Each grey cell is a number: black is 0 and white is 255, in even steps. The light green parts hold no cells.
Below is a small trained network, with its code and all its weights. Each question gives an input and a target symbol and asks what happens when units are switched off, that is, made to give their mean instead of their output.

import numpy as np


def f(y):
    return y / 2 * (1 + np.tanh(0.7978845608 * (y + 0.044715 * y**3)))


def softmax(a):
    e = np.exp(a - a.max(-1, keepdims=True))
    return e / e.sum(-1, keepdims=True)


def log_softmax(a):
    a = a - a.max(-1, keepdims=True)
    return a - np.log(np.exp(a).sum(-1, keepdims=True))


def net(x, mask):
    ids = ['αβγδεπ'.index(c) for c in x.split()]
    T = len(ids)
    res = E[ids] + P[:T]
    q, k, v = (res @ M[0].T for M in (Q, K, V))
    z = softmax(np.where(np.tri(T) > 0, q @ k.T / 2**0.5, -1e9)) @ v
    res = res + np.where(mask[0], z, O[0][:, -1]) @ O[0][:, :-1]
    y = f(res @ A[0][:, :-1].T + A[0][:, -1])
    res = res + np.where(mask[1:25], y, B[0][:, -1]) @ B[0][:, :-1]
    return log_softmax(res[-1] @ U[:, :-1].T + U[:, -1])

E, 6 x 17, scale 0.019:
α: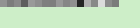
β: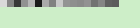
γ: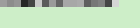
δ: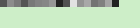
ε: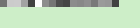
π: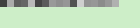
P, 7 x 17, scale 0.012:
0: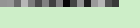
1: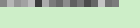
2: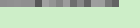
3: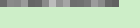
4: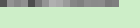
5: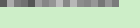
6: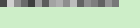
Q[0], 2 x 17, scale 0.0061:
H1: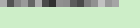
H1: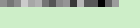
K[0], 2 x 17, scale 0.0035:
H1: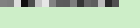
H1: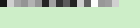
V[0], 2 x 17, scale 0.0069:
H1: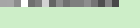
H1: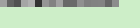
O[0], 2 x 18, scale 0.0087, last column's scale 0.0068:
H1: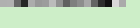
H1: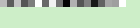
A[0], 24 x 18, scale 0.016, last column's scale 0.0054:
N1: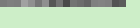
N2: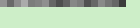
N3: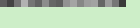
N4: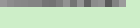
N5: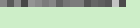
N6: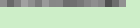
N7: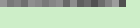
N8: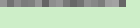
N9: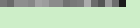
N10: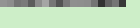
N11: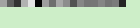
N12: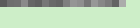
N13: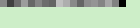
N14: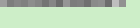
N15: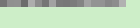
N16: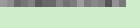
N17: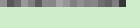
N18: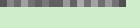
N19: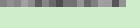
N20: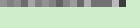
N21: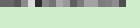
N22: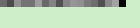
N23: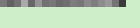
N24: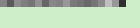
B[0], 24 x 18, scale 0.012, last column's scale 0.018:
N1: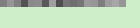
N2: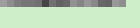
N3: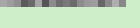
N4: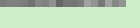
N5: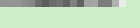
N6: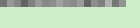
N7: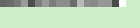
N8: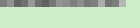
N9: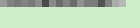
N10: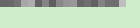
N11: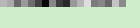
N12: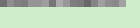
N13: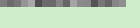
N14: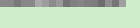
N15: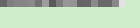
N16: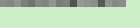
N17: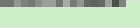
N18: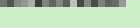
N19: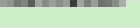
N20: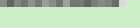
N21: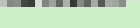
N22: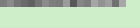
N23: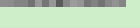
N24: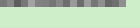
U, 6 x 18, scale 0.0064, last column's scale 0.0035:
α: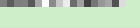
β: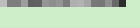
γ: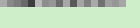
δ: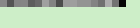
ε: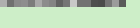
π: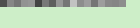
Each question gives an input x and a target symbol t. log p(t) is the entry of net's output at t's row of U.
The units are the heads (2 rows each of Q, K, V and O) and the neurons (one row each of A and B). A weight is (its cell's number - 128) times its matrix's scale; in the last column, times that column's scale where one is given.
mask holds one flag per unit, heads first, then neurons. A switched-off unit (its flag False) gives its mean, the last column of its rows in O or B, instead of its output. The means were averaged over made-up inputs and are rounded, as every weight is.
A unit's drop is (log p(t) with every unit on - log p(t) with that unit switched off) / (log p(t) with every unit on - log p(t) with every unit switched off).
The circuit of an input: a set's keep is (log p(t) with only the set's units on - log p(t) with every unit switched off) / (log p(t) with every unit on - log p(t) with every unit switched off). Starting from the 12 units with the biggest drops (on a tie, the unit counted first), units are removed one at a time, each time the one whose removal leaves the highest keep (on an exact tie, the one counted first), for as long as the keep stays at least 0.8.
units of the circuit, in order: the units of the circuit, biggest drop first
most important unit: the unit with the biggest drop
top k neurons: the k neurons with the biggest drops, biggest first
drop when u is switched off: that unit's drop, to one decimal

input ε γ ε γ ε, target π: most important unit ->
N18
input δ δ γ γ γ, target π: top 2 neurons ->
N18, N7
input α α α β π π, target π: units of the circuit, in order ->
H1, N19, N21
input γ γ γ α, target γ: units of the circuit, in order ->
H1, N21, N11
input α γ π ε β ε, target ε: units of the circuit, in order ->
N7, N19
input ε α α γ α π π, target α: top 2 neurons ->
N21, N5
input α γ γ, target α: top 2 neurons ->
N5, N12
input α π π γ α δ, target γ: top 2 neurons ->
N3, N19
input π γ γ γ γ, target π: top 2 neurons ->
N18, N13
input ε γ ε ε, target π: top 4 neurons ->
N18, N7, N20, N21
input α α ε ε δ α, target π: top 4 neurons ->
N13, N7, N20, N19
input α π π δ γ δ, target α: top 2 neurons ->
N12, N5
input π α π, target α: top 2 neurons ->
N5, N11
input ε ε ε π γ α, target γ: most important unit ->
N21
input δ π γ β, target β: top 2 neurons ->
N11, N7
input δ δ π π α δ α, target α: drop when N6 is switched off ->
-0.1
